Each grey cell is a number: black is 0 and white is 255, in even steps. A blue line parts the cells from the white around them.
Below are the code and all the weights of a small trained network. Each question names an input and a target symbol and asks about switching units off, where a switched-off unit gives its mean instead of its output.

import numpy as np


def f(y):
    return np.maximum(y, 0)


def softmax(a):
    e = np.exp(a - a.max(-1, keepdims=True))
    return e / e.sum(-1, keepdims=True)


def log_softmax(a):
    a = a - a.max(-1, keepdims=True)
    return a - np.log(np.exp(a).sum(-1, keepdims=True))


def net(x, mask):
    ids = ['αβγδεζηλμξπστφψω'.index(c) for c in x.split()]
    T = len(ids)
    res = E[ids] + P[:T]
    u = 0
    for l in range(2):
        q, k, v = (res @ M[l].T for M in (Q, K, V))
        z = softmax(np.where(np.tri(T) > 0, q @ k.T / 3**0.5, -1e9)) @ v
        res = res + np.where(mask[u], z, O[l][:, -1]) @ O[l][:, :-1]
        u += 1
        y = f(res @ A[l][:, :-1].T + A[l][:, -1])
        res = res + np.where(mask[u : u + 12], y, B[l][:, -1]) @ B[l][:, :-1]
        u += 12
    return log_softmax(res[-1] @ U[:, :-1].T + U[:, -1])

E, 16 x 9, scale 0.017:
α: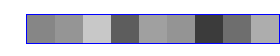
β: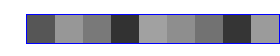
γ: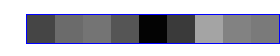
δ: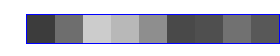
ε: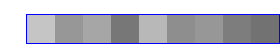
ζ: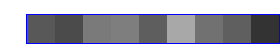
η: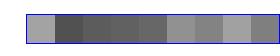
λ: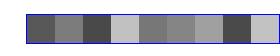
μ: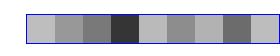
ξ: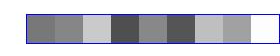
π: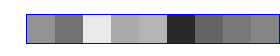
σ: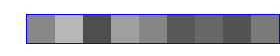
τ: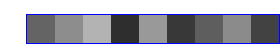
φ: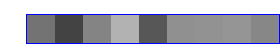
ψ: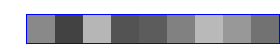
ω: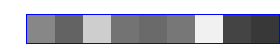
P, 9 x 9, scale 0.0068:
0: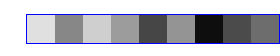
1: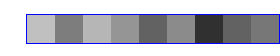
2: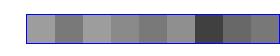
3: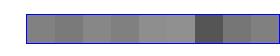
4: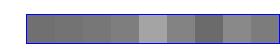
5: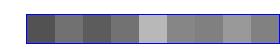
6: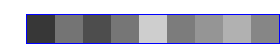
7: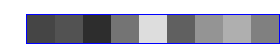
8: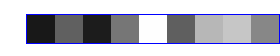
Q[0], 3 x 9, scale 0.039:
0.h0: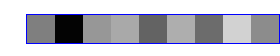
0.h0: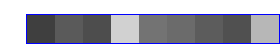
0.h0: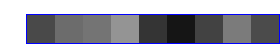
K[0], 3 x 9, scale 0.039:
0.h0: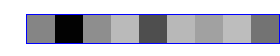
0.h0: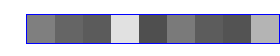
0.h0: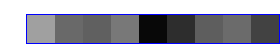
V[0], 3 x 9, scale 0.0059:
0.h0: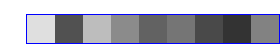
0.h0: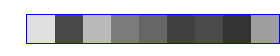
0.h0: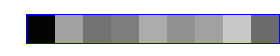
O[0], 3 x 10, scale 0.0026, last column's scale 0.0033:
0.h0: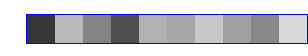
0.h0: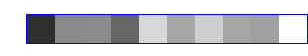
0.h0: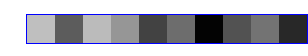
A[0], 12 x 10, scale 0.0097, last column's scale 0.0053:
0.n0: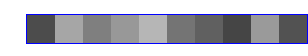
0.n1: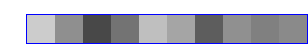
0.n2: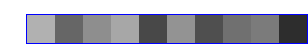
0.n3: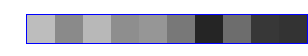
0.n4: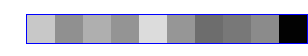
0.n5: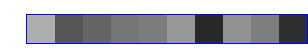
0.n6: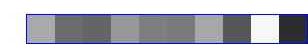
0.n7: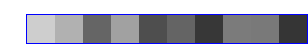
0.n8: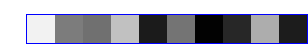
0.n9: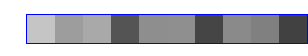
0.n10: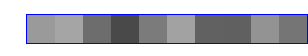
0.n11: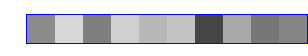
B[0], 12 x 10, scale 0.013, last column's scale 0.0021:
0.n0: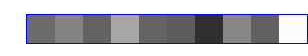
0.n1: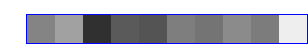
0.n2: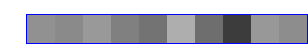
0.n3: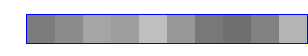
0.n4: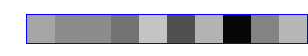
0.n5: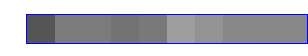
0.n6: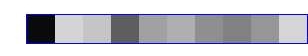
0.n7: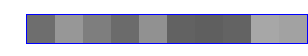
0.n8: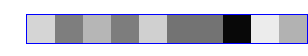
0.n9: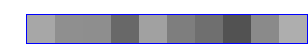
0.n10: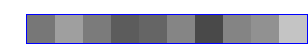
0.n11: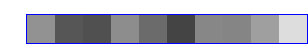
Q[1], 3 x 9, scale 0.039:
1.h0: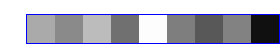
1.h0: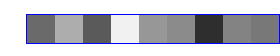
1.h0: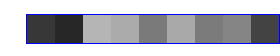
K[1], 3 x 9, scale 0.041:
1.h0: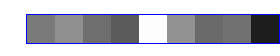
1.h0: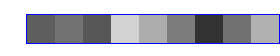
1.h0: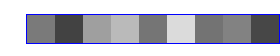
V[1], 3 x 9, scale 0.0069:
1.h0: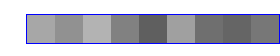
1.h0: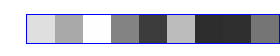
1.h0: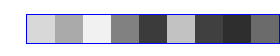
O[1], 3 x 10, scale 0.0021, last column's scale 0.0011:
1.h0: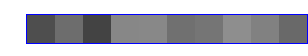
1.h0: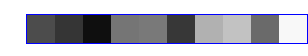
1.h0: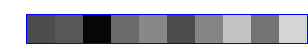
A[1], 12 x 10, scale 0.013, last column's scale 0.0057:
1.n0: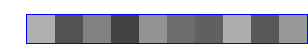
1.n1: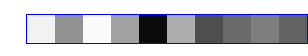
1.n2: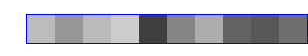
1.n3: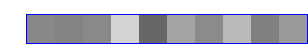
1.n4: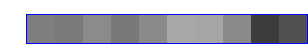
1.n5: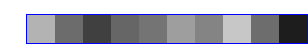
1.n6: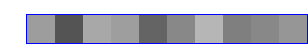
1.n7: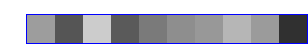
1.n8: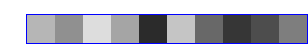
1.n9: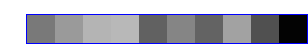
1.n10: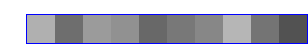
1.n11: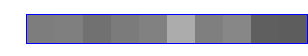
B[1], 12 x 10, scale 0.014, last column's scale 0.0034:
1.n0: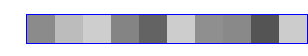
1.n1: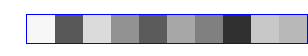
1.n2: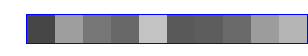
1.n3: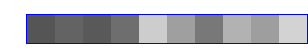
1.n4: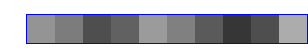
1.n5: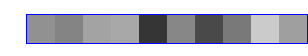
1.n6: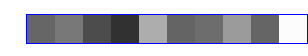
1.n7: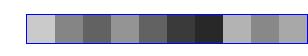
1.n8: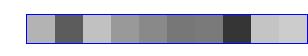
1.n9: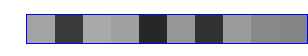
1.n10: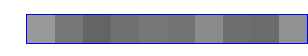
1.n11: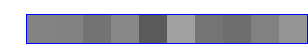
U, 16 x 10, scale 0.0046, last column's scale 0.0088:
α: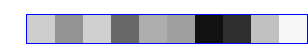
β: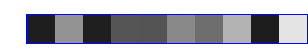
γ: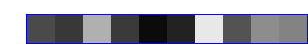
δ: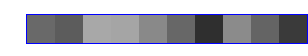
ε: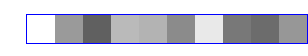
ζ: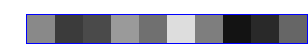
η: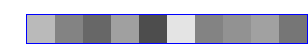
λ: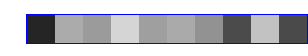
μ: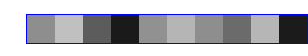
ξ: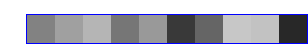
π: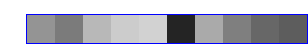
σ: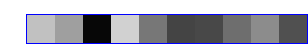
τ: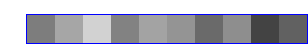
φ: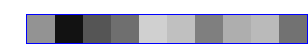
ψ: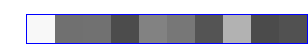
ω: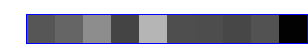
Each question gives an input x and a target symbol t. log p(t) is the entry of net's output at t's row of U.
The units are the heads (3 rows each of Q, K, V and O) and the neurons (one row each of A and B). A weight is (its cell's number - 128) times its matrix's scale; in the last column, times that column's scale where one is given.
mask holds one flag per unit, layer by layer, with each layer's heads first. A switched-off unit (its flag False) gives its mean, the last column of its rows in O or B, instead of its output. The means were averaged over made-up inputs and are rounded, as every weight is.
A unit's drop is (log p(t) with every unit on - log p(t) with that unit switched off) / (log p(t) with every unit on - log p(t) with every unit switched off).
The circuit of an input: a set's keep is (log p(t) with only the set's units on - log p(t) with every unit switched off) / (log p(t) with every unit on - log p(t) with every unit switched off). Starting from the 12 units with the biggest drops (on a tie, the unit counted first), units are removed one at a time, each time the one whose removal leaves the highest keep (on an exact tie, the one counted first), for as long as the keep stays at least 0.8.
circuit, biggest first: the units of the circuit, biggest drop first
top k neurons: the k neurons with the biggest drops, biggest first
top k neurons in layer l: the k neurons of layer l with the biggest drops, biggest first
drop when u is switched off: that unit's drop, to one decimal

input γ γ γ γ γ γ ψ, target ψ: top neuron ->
[1.n7]
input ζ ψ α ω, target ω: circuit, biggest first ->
[1.n6; 1.n2; 1.n4]
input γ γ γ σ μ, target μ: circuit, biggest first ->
[0.n1; 0.n6]
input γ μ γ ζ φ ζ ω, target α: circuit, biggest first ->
[1.h0; 1.n8]
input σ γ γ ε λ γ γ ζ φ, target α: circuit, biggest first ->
[1.h0; 0.h0]
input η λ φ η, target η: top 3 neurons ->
[1.n5; 1.n0; 0.n1]
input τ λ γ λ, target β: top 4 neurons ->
[0.n8; 0.n0; 1.n8; 1.n1]
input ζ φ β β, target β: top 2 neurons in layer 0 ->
[0.n0; 0.n10]
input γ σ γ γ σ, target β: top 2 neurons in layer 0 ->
[0.n8; 0.n0]
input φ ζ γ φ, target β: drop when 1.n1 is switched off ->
0.2
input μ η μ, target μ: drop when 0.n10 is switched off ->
0.1
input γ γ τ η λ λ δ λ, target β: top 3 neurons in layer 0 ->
[0.n8; 0.n0; 0.n4]
